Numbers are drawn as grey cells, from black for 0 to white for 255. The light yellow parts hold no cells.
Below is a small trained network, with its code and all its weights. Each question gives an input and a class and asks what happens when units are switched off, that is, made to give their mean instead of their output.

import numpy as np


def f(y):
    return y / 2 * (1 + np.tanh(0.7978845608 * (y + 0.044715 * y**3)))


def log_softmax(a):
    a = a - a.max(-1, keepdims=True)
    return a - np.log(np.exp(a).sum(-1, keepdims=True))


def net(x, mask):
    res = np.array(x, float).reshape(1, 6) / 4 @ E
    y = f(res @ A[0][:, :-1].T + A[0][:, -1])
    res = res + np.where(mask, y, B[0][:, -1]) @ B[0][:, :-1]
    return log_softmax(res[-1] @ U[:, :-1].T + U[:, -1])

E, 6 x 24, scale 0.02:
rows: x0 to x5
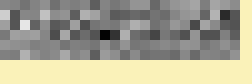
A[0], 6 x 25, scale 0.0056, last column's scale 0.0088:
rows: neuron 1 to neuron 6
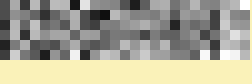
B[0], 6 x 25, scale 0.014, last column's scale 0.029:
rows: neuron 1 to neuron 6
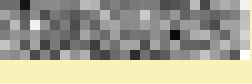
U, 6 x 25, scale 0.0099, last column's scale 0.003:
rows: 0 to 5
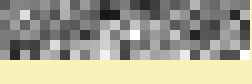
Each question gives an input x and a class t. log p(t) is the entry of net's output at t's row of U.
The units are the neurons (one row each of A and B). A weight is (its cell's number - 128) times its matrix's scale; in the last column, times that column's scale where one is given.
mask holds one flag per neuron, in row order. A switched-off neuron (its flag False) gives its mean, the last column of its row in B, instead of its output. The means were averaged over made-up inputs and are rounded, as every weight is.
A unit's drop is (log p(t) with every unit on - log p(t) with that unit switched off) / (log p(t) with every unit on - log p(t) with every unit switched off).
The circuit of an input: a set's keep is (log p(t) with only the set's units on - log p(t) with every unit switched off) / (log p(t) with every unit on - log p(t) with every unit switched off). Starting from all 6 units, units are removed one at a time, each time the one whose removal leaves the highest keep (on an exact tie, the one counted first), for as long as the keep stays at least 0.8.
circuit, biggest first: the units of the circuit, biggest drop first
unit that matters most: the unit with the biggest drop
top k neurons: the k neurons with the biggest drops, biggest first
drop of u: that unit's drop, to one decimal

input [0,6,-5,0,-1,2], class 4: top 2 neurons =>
[neuron 6; neuron 1]
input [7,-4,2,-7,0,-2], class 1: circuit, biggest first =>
[neuron 6; neuron 1]
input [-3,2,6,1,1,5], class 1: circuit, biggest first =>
[neuron 1]
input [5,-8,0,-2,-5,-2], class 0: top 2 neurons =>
[neuron 6; neuron 3]
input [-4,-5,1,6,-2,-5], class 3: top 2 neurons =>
[neuron 1; neuron 5]
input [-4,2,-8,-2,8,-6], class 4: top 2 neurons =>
[neuron 6; neuron 1]
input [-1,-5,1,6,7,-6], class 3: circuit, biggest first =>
[neuron 1; neuron 5]
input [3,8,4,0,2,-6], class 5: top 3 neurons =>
[neuron 6; neuron 1; neuron 5]
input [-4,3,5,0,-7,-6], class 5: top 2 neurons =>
[neuron 6; neuron 1]
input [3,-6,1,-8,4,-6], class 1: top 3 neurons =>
[neuron 6; neuron 1; neuron 4]
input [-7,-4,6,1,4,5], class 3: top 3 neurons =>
[neuron 5; neuron 2; neuron 3]
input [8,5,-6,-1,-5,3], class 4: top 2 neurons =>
[neuron 6; neuron 1]
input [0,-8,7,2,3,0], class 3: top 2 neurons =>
[neuron 5; neuron 2]
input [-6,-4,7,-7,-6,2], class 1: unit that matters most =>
neuron 6
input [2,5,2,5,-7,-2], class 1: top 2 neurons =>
[neuron 1; neuron 4]
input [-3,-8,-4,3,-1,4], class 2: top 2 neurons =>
[neuron 3; neuron 2]
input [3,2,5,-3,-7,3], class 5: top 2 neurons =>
[neuron 1; neuron 6]
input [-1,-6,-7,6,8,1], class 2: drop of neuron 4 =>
0.0
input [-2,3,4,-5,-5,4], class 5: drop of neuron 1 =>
0.5
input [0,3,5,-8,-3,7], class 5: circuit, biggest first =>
[neuron 1]
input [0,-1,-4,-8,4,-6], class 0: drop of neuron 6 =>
1.1
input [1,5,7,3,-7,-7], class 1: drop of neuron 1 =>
0.2
